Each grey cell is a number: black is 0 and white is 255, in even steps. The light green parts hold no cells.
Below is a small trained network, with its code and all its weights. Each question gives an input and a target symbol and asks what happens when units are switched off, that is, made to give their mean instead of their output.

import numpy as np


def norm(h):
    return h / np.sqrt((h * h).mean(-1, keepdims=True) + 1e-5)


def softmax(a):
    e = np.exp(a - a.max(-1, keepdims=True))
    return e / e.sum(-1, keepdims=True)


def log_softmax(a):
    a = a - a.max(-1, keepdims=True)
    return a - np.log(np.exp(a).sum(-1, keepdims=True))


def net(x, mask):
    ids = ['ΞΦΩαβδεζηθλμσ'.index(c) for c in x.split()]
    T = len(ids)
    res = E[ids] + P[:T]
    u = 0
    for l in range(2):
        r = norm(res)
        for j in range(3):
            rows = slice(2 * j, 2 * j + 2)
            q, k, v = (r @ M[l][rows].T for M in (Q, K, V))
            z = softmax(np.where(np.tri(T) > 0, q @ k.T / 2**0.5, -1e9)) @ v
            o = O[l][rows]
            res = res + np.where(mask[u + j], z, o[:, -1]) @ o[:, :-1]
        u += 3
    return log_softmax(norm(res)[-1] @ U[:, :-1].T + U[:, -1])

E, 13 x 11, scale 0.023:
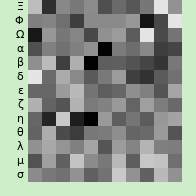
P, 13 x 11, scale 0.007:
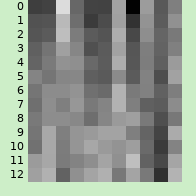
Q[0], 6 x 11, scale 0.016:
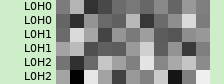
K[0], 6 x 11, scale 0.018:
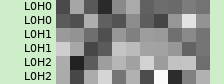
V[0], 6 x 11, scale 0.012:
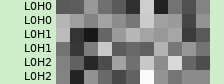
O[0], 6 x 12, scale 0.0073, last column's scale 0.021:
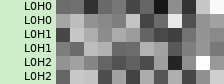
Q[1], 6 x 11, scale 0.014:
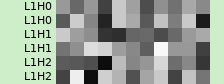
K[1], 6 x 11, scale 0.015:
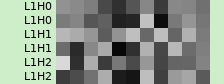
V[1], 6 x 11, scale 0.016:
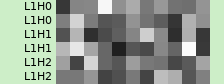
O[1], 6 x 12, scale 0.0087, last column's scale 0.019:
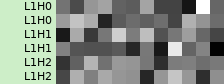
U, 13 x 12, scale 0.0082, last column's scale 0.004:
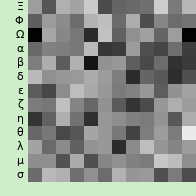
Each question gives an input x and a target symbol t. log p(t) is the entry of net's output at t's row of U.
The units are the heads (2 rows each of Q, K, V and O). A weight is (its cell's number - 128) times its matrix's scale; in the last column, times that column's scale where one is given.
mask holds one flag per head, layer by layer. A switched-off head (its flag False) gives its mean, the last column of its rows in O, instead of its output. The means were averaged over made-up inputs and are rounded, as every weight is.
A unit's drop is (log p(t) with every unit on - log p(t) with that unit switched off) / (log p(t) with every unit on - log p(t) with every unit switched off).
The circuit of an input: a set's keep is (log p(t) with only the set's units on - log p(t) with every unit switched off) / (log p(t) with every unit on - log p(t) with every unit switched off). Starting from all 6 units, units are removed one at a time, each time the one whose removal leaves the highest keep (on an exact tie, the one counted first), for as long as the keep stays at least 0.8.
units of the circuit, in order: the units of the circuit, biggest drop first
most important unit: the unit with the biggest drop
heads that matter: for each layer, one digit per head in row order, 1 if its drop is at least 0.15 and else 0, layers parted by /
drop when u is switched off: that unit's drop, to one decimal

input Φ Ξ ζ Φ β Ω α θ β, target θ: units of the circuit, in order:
[L1H1; L0H2; L0H0]
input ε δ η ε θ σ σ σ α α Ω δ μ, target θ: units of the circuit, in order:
[L1H1]
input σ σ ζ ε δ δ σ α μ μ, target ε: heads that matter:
011 / 100
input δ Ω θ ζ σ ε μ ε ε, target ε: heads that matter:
001 / 100
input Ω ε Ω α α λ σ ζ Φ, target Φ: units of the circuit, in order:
[L0H2; L1H1]
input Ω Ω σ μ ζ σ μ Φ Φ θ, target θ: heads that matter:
001 / 010
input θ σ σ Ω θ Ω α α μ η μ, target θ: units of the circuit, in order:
[L1H1; L0H0]
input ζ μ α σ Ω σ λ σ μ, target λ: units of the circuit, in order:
[L0H0; L1H1]
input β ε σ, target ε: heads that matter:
010 / 100
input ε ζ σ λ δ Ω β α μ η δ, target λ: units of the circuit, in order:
[L0H0; L1H1; L0H1; L1H0]
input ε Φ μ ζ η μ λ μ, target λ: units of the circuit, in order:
[L0H0; L1H1; L0H2]
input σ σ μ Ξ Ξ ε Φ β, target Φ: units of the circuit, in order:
[L1H1; L0H2]
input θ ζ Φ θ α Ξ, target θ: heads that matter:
011 / 010
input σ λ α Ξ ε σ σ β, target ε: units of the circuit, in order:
[L1H0; L0H2]
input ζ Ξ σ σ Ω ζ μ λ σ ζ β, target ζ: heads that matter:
010 / 100
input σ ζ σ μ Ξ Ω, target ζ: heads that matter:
011 / 100
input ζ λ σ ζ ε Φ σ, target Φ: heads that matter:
100 / 010
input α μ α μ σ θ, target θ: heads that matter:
000 / 010
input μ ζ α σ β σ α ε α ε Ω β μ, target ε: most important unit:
L1H0
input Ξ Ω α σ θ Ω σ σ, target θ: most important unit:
L1H1
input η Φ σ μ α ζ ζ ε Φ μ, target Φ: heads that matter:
101 / 010
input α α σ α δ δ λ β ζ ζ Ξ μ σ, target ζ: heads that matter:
010 / 100
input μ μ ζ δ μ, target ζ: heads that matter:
011 / 100
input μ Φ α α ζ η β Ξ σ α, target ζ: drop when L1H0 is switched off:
0.2
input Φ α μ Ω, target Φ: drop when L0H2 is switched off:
0.3
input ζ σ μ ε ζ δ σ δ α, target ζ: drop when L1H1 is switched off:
0.1
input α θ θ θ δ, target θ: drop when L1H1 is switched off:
0.6
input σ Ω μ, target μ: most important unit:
L0H2
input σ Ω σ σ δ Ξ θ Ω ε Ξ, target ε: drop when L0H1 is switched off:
0.2
